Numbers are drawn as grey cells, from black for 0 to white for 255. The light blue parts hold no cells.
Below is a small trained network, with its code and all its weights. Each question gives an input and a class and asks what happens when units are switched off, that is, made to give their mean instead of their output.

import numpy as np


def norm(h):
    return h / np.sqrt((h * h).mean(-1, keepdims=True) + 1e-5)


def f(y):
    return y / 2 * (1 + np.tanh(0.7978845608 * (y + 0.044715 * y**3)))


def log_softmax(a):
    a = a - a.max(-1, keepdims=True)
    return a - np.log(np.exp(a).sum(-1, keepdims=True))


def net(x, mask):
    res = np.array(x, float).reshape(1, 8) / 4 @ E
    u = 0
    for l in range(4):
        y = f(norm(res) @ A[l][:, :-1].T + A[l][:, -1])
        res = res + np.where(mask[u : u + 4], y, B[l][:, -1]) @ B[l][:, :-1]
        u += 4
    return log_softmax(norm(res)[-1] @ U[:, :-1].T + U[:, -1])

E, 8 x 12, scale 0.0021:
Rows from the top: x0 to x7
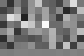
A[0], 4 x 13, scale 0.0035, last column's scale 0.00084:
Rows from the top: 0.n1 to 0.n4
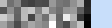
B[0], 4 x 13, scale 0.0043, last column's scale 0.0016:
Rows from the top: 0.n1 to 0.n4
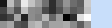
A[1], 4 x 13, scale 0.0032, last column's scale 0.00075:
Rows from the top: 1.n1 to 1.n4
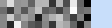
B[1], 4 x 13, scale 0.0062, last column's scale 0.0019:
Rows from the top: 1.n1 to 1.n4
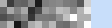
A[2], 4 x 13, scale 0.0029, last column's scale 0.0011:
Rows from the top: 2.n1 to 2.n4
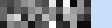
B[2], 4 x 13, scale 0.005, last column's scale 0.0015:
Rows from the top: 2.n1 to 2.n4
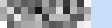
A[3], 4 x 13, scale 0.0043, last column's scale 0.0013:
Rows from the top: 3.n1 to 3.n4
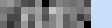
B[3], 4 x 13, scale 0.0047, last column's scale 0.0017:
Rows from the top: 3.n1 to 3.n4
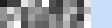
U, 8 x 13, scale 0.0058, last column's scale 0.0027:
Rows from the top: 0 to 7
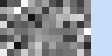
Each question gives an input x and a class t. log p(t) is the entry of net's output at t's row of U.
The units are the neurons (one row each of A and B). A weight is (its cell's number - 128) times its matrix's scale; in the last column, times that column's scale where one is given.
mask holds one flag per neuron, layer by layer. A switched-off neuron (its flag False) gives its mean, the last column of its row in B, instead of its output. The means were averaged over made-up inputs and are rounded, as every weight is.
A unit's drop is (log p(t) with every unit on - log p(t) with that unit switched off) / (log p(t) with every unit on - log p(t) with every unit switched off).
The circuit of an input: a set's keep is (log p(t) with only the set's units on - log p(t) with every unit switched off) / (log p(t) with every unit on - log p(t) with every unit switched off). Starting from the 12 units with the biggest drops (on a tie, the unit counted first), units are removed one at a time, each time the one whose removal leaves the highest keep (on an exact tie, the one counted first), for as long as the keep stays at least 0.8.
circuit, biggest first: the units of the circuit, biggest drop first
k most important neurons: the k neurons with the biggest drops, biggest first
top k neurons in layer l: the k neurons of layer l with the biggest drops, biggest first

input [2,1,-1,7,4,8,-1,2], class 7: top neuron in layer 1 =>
[1.n4]
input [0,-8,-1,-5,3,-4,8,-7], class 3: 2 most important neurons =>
[2.n1, 1.n4]
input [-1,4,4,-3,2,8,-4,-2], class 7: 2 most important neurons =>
[2.n4, 0.n3]
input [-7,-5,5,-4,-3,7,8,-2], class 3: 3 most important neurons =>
[2.n1, 1.n2, 3.n4]
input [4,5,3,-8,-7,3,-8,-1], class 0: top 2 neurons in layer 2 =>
[2.n1, 2.n2]
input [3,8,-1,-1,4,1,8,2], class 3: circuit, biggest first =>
[2.n1, 0.n3]
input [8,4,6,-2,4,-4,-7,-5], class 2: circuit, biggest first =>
[1.n2, 0.n3]
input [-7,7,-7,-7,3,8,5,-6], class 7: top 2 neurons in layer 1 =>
[1.n2, 1.n4]
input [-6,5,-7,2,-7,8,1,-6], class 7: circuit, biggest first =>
[2.n4, 0.n3]
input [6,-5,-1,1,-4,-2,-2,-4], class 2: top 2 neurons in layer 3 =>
[3.n3, 3.n1]
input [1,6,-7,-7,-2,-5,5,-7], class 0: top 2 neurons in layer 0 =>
[0.n3, 0.n1]
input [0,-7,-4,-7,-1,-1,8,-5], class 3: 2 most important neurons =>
[2.n1, 0.n2]
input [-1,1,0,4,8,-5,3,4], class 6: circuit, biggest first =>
[0.n4, 3.n1, 2.n4]
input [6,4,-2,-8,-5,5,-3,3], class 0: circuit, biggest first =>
[3.n1]
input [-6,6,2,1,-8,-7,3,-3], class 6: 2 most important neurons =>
[1.n4, 0.n3]
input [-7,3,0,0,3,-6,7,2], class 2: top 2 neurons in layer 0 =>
[0.n3, 0.n2]
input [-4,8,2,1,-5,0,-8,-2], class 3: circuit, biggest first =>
[1.n1, 0.n3]
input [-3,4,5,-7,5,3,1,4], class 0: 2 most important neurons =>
[3.n1, 1.n4]
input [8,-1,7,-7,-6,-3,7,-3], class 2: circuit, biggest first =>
[1.n2, 2.n2]
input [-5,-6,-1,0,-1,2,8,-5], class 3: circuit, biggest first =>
[2.n1]
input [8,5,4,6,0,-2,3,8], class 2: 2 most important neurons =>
[1.n2, 0.n1]
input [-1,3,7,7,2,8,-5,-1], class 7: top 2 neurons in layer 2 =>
[2.n4, 2.n3]
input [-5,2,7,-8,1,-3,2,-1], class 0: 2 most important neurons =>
[3.n1, 0.n1]
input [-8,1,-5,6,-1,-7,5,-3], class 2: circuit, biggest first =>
[1.n3, 3.n1]
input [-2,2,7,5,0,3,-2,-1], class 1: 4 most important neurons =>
[2.n3, 3.n1, 0.n1, 0.n3]
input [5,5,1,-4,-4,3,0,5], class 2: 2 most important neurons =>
[1.n2, 0.n3]
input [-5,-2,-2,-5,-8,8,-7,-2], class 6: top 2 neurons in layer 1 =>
[1.n4, 1.n2]
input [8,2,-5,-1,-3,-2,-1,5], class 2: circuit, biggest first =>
[1.n2]
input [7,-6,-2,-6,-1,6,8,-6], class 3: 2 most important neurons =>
[2.n1, 1.n3]
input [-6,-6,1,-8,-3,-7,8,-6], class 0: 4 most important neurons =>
[3.n1, 0.n1, 1.n1, 2.n4]
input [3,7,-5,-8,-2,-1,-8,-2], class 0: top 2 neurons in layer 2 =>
[2.n1, 2.n2]
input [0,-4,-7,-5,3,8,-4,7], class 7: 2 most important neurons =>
[2.n4, 1.n4]
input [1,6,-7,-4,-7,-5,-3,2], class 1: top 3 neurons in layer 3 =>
[3.n4, 3.n3, 3.n2]
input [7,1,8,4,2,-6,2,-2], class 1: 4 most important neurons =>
[2.n3, 1.n3, 3.n1, 1.n4]
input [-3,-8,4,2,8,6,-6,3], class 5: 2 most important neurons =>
[0.n3, 1.n4]
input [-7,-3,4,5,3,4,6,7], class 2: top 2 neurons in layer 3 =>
[3.n1, 3.n3]
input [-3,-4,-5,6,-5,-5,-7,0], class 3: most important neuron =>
[1.n1]
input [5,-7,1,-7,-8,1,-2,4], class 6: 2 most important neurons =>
[1.n4, 0.n2]
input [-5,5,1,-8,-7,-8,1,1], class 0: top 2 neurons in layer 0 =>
[0.n3, 0.n1]
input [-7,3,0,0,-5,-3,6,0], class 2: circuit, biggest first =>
[1.n3]
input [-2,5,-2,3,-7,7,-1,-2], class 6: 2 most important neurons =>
[1.n4, 0.n3]
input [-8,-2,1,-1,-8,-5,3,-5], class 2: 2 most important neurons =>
[1.n3, 2.n4]
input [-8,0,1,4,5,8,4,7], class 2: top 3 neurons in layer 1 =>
[1.n3, 1.n4, 1.n1]
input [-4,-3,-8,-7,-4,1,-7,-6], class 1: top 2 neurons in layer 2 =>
[2.n2, 2.n1]
